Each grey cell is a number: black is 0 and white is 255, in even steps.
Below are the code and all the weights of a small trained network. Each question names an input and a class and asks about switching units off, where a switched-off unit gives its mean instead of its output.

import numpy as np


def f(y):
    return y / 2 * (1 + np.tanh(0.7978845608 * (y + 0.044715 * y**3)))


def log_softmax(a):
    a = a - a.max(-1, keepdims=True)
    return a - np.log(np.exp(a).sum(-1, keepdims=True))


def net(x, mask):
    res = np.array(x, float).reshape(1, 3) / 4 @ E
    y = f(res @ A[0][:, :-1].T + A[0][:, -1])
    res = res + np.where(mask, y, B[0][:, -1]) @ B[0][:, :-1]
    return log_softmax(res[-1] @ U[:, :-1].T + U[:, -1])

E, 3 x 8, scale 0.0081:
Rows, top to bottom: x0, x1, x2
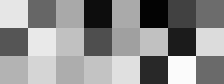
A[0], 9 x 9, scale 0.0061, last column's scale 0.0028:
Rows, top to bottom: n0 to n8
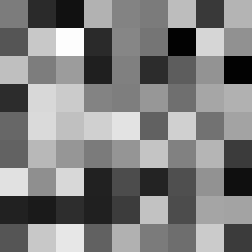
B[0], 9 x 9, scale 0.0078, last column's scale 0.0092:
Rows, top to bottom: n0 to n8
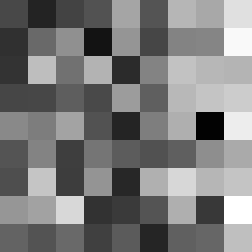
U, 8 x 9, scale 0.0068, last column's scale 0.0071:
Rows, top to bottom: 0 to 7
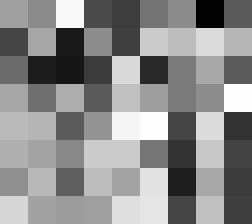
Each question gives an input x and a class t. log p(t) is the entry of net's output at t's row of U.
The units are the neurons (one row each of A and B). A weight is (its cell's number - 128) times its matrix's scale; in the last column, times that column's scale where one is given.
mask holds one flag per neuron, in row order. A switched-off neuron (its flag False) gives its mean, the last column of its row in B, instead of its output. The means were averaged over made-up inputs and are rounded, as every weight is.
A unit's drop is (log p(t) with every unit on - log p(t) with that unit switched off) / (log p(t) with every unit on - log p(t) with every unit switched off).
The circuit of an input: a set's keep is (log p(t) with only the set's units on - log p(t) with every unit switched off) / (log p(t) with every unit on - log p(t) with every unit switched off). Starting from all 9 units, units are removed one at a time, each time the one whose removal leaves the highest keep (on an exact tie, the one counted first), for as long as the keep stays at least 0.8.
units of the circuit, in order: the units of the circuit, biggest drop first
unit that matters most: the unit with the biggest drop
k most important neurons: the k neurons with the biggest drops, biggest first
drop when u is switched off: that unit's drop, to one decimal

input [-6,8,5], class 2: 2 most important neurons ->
n3, n8
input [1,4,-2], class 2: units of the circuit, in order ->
n4, n1
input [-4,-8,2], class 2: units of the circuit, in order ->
n0
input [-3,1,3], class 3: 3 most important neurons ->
n7, n6, n2
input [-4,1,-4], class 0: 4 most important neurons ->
n7, n6, n0, n2
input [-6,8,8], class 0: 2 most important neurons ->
n4, n0
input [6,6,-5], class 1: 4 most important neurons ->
n6, n2, n4, n0
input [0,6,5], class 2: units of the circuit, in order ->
n3, n8
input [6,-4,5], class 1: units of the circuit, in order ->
n6, n2
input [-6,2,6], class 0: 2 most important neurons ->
n4, n6
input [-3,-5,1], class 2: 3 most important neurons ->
n0, n6, n2
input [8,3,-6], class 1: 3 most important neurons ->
n6, n2, n4
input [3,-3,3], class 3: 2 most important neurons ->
n7, n8
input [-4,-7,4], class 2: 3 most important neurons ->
n0, n7, n6
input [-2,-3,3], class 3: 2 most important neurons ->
n7, n6
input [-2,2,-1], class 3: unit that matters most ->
n6
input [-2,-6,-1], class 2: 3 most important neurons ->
n0, n6, n2
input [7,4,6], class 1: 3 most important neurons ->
n6, n2, n7
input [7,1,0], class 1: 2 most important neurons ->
n6, n2
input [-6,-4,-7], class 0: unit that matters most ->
n7
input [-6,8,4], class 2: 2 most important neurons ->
n3, n8
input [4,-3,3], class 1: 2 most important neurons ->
n7, n6
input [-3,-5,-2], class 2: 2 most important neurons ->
n0, n6
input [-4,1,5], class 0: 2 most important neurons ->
n4, n6
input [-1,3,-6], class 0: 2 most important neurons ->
n7, n0
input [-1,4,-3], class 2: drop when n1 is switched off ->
0.4
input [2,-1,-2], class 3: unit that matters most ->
n4
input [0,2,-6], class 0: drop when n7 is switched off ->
0.7
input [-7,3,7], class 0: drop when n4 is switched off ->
1.8
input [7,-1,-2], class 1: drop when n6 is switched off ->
0.2
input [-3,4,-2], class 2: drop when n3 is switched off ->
0.3
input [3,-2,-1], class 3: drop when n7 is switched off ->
0.0
